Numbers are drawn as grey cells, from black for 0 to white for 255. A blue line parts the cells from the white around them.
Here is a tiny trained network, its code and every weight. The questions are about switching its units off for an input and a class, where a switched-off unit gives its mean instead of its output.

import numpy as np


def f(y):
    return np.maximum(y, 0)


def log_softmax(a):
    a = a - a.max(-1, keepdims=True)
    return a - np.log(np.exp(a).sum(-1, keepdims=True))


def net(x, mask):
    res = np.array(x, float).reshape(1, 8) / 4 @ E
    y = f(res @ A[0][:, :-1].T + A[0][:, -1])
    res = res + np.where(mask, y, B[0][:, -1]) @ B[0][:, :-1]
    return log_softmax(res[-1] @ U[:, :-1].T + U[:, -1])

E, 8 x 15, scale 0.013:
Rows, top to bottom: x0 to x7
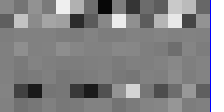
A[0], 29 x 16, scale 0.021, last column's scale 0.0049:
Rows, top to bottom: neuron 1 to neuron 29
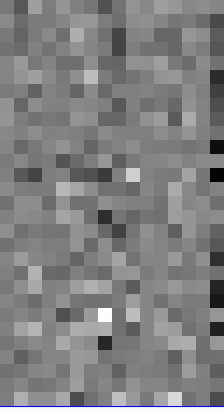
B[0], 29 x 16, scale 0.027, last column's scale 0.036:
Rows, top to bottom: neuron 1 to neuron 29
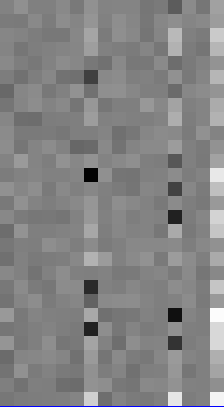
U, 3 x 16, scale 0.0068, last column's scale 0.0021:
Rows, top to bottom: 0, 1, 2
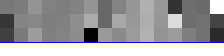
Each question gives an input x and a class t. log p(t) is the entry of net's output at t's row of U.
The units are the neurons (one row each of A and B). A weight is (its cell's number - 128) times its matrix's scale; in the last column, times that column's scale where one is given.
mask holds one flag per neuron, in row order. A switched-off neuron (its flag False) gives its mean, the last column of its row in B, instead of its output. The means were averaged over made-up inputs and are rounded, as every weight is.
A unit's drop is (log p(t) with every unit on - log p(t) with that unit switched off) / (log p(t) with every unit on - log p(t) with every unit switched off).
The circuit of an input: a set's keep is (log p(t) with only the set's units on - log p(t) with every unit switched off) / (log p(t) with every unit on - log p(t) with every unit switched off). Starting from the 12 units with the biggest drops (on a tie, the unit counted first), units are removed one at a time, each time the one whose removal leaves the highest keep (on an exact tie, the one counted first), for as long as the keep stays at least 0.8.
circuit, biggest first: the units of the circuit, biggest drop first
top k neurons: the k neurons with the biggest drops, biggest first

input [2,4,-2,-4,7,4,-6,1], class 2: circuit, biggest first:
(neuron 24)
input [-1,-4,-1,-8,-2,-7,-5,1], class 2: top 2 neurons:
(neuron 29; neuron 24)
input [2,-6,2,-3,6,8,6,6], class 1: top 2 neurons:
(neuron 3; neuron 24)
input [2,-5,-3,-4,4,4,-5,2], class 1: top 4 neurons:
(neuron 13; neuron 3; neuron 17; neuron 4)
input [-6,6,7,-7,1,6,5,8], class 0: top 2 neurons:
(neuron 23; neuron 3)
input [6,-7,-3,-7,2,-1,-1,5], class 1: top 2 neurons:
(neuron 23; neuron 3)
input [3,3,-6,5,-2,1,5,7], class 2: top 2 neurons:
(neuron 13; neuron 23)
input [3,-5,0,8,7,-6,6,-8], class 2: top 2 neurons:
(neuron 13; neuron 29)
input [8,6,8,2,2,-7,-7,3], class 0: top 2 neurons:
(neuron 25; neuron 16)
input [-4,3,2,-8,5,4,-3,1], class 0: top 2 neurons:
(neuron 23; neuron 13)
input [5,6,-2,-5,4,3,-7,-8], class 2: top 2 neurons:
(neuron 24; neuron 21)
